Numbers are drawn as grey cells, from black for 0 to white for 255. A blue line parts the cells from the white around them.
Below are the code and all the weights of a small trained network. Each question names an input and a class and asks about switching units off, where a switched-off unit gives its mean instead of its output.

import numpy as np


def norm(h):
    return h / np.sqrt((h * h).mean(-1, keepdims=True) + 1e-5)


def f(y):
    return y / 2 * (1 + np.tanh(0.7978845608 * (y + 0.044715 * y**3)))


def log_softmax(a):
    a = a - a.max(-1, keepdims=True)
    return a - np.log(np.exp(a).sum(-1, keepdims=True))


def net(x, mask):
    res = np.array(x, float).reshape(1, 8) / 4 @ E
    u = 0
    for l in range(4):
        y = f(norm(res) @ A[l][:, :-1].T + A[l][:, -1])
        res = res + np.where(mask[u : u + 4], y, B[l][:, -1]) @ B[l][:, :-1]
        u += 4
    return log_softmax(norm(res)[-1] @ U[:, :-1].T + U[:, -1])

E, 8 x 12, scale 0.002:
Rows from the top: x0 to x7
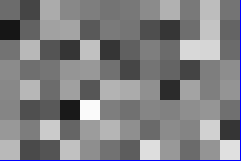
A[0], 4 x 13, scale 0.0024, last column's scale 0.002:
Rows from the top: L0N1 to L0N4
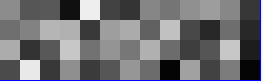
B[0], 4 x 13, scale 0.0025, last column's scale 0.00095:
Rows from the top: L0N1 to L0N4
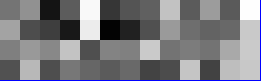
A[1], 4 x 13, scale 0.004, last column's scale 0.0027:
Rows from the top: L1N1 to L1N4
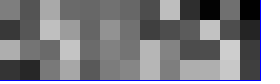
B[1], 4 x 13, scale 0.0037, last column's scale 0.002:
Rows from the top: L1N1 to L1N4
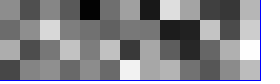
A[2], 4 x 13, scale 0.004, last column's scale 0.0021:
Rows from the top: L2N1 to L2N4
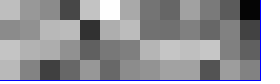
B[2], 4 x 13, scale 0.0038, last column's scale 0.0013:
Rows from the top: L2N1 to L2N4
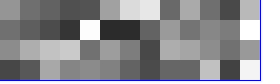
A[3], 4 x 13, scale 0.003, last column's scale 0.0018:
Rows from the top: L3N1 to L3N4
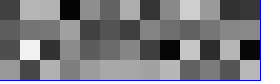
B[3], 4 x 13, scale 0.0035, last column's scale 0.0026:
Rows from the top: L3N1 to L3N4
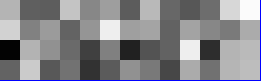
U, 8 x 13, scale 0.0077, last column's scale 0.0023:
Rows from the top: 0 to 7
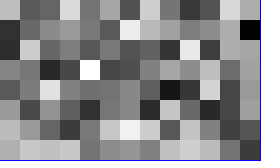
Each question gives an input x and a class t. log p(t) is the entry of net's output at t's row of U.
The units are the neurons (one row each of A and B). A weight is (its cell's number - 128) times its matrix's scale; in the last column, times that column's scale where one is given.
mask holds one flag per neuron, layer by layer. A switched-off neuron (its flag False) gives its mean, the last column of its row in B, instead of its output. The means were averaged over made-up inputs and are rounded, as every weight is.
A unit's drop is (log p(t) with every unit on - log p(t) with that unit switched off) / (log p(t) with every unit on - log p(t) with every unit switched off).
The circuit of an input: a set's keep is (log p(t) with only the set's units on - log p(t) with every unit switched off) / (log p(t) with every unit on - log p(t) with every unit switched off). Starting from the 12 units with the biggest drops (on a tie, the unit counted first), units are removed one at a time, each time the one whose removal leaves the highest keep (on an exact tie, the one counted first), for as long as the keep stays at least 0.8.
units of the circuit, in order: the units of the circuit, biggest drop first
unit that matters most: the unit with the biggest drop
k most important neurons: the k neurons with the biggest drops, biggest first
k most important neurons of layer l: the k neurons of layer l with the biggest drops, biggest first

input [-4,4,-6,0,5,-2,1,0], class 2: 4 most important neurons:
L0N4; L3N3; L3N1; L2N4
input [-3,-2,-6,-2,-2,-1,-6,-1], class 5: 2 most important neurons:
L1N1; L0N2
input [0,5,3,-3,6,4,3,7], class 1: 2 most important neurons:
L1N4; L3N2
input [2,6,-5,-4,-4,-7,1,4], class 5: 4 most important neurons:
L0N2; L1N1; L3N1; L1N4
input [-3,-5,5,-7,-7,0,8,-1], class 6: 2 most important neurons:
L2N1; L2N2
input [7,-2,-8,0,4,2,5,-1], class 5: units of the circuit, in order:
L1N1; L0N2
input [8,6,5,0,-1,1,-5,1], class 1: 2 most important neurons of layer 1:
L1N4; L1N3
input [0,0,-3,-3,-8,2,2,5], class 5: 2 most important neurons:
L1N1; L3N1
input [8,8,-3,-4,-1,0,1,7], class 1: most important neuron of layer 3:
L3N4
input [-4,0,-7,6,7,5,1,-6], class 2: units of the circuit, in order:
L3N3; L0N4
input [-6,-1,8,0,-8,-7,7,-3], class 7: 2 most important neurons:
L2N3; L2N2
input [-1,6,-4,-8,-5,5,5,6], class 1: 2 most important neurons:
L1N4; L2N4
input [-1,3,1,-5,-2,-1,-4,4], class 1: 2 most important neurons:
L1N4; L3N1
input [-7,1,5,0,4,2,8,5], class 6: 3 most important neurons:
L2N1; L2N2; L0N2
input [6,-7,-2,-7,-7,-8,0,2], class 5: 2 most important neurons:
L1N1; L0N2
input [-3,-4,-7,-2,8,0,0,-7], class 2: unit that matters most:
L3N3
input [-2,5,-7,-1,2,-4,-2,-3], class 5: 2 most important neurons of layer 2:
L2N2; L2N4
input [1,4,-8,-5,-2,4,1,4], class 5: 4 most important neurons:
L1N1; L0N2; L3N1; L1N4
